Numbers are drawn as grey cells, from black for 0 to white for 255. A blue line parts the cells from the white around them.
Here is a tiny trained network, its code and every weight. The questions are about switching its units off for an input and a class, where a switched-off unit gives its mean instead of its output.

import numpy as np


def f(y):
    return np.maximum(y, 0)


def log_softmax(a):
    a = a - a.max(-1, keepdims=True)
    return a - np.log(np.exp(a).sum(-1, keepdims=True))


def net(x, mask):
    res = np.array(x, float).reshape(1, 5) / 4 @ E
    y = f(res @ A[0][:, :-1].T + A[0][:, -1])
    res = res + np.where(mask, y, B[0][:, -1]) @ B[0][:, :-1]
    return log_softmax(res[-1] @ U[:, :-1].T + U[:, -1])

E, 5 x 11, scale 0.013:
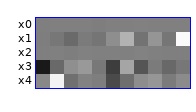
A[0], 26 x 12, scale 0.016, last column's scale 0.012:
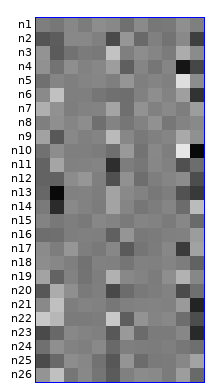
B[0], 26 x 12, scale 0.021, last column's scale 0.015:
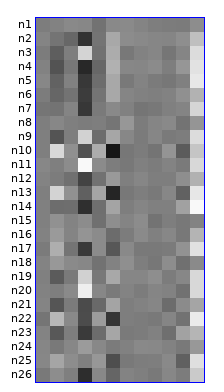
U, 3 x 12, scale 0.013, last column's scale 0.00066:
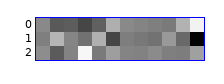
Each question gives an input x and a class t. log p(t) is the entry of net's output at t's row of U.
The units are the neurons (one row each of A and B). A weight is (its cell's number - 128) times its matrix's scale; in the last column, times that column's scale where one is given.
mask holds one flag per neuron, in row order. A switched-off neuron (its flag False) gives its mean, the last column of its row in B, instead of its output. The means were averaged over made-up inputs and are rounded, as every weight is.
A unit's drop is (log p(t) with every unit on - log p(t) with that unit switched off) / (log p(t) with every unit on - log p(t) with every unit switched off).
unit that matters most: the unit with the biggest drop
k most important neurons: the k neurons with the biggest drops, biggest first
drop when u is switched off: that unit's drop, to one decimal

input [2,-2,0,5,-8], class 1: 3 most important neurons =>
(n13; n25; n5)
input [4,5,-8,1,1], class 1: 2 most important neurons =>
(n10; n4)
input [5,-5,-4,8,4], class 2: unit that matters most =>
n11
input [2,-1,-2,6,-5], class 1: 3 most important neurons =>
(n13; n25; n4)
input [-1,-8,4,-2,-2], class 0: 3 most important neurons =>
(n4; n10; n25)
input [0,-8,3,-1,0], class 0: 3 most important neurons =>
(n4; n10; n13)
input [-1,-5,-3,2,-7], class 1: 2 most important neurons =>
(n13; n5)
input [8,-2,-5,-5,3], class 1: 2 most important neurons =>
(n22; n14)
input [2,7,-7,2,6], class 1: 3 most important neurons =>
(n10; n4; n14)
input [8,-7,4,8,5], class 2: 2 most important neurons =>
(n11; n20)
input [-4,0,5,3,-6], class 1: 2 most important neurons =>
(n13; n4)
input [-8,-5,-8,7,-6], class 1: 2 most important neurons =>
(n13; n25)
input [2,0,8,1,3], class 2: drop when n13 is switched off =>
0.4
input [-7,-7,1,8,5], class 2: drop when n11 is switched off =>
0.2
